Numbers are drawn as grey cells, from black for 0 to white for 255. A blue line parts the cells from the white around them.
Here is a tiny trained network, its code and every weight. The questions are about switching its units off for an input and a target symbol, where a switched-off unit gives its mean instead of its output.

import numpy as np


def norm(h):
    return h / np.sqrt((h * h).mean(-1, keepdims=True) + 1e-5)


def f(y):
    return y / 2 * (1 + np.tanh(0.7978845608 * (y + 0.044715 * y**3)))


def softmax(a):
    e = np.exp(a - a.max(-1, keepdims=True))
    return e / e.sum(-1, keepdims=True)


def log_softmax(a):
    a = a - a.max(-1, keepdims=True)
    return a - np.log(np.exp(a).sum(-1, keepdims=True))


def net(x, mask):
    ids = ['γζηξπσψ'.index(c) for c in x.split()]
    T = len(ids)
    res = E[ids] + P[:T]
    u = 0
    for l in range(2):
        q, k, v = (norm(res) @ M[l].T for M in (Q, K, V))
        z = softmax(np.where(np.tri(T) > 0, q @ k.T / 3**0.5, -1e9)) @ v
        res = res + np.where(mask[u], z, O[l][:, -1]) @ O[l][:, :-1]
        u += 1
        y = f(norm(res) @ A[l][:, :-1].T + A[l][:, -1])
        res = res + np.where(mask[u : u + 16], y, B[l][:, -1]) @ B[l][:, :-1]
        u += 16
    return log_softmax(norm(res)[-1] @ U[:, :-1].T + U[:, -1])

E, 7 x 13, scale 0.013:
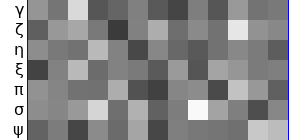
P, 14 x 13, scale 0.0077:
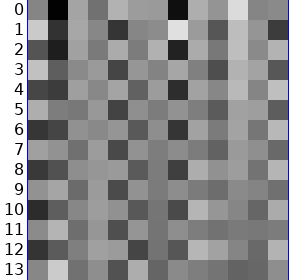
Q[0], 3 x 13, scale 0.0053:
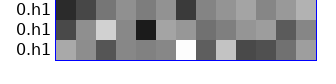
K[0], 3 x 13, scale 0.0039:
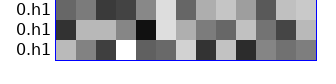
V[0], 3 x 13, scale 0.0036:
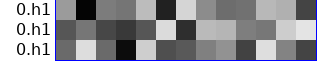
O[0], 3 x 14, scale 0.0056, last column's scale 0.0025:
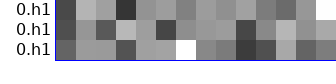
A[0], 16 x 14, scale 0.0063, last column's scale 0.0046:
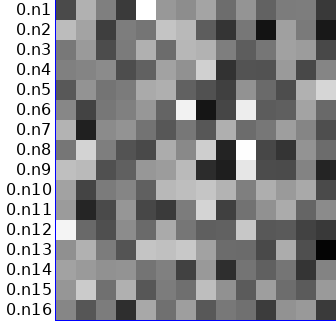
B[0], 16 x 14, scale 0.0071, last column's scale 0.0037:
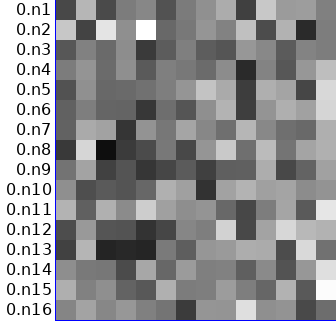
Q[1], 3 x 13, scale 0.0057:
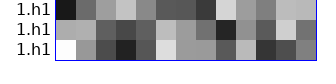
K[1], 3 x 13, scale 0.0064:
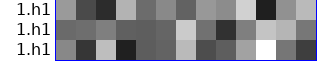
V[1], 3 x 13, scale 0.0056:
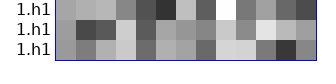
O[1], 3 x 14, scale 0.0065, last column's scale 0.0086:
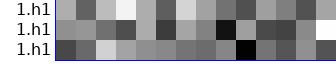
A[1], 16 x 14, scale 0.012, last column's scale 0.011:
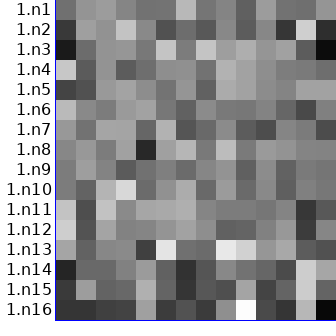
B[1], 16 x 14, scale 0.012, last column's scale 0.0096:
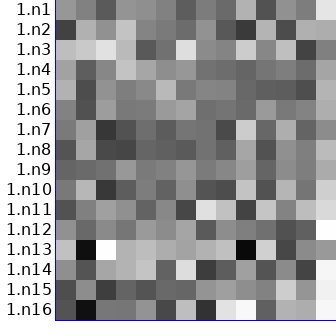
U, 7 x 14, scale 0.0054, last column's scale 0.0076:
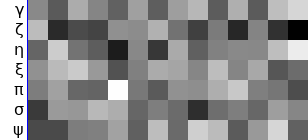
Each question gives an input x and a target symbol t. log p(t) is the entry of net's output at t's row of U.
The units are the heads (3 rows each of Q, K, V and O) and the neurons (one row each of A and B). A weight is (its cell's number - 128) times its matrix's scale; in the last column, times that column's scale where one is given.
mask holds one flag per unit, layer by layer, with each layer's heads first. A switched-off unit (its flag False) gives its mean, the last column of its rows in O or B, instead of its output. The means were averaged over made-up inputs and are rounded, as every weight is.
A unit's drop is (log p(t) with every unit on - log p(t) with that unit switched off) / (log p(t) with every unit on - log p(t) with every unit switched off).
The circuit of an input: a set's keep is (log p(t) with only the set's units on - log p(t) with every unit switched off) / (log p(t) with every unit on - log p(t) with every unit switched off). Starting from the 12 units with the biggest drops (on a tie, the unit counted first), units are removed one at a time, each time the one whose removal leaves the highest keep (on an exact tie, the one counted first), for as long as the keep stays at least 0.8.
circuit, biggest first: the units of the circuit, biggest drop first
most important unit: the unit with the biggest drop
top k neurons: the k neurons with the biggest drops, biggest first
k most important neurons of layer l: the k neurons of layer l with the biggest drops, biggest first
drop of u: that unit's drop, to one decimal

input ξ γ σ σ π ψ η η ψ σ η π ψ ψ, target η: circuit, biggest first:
[1.h1, 1.n16, 1.n14]
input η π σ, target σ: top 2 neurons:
[1.n2, 1.n10]
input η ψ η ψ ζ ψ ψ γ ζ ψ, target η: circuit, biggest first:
[1.n16, 1.n14]
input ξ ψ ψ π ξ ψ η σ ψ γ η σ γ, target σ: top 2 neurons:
[1.n2, 1.n16]
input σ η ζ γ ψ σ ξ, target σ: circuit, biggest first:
[1.h1, 1.n16]
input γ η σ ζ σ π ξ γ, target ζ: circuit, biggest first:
[1.n16]
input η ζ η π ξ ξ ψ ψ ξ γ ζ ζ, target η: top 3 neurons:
[1.n8, 0.n6, 1.n14]
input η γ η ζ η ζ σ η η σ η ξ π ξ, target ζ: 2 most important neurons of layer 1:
[1.n11, 1.n16]
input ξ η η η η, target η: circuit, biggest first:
[1.h1, 0.n6, 1.n16, 1.n14]
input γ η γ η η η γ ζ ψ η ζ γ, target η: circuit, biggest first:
[1.n14, 1.n16]
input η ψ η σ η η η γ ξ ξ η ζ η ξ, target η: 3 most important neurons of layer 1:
[1.n14, 1.n16, 1.n12]
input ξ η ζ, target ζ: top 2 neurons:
[1.n5, 1.n16]
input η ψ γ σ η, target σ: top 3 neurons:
[0.n11, 1.n2, 1.n16]
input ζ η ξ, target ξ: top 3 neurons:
[1.n3, 0.n5, 1.n16]
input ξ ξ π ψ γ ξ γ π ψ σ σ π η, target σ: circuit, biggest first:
[1.n2, 1.h1]
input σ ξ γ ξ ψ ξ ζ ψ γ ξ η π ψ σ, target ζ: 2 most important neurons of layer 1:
[1.n10, 1.n7]
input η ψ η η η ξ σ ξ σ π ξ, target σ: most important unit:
1.h1
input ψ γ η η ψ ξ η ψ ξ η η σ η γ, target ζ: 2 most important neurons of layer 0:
[0.n11, 0.n2]
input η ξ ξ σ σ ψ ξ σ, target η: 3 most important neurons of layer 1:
[1.n14, 1.n11, 1.n16]
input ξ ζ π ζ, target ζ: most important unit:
1.n12
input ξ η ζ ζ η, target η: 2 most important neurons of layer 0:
[0.n6, 0.n5]
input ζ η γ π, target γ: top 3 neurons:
[1.n11, 1.n14, 1.n16]
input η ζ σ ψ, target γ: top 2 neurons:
[0.n11, 1.n11]
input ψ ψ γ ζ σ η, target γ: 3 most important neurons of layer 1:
[1.n11, 1.n14, 1.n16]
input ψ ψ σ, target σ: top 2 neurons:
[1.n2, 0.n11]
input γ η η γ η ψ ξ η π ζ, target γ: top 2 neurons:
[1.n13, 0.n15]
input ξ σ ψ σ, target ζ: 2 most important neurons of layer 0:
[0.n15, 0.n10]
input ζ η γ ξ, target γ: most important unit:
0.n11
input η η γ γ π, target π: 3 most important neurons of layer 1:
[1.n16, 1.n14, 1.n11]
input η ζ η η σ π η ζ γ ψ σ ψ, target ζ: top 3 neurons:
[0.n11, 0.n15, 0.n12]
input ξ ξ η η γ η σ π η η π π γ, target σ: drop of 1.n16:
0.1
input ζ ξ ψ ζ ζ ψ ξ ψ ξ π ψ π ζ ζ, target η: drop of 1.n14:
0.2
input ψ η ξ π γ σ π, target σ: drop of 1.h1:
0.3
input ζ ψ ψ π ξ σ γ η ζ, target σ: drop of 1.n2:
0.4
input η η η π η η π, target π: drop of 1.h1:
0.5
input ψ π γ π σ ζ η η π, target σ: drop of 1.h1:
0.2
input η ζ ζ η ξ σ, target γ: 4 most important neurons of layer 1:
[1.n13, 1.n11, 1.n14, 1.n16]
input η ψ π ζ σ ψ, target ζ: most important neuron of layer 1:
[1.n11]
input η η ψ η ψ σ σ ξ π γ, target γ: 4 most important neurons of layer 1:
[1.n11, 1.n14, 1.n16, 1.n12]
